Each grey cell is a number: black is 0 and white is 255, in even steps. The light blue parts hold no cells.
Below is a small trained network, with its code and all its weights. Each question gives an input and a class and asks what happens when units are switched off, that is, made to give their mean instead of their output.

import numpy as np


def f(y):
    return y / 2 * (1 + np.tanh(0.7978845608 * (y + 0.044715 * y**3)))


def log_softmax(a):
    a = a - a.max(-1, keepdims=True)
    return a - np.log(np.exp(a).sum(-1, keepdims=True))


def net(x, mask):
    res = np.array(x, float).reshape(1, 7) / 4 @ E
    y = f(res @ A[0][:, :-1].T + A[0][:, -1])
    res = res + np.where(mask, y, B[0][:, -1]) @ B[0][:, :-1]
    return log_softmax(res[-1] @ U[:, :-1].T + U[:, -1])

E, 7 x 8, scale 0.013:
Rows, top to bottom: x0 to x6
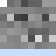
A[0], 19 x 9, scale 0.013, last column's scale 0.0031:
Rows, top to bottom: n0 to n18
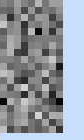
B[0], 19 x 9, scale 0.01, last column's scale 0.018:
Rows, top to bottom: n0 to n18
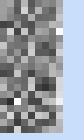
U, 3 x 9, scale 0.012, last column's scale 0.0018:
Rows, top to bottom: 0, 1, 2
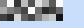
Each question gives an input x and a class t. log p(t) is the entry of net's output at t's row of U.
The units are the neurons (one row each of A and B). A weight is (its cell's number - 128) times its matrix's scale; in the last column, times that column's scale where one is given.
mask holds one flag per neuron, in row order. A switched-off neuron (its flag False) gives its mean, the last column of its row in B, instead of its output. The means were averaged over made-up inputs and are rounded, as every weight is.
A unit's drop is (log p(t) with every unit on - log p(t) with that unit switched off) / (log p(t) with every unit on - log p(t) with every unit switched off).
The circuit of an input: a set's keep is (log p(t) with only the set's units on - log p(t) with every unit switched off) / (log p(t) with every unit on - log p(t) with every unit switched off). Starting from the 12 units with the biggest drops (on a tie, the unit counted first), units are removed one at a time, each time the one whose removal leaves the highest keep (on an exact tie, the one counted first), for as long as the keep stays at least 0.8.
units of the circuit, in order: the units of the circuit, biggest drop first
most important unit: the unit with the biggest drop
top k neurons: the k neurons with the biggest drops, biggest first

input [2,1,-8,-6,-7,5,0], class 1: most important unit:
n12
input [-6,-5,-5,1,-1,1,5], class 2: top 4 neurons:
(n14, n11, n7, n6)
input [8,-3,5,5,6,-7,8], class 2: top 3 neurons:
(n18, n3, n10)
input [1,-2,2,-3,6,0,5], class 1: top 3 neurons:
(n14, n4, n16)
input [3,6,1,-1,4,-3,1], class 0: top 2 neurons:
(n14, n4)
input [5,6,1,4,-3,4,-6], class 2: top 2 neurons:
(n4, n18)
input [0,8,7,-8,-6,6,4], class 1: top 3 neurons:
(n7, n4, n11)
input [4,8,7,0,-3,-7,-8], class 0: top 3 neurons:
(n4, n13, n12)
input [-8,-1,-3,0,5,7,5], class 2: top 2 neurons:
(n14, n4)
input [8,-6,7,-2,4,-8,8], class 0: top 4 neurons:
(n4, n13, n14, n1)
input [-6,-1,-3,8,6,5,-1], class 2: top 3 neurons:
(n14, n4, n13)
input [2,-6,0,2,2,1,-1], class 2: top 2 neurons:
(n4, n13)
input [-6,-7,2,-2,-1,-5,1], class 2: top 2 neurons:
(n14, n16)
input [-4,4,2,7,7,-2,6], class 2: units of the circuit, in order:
(n14)
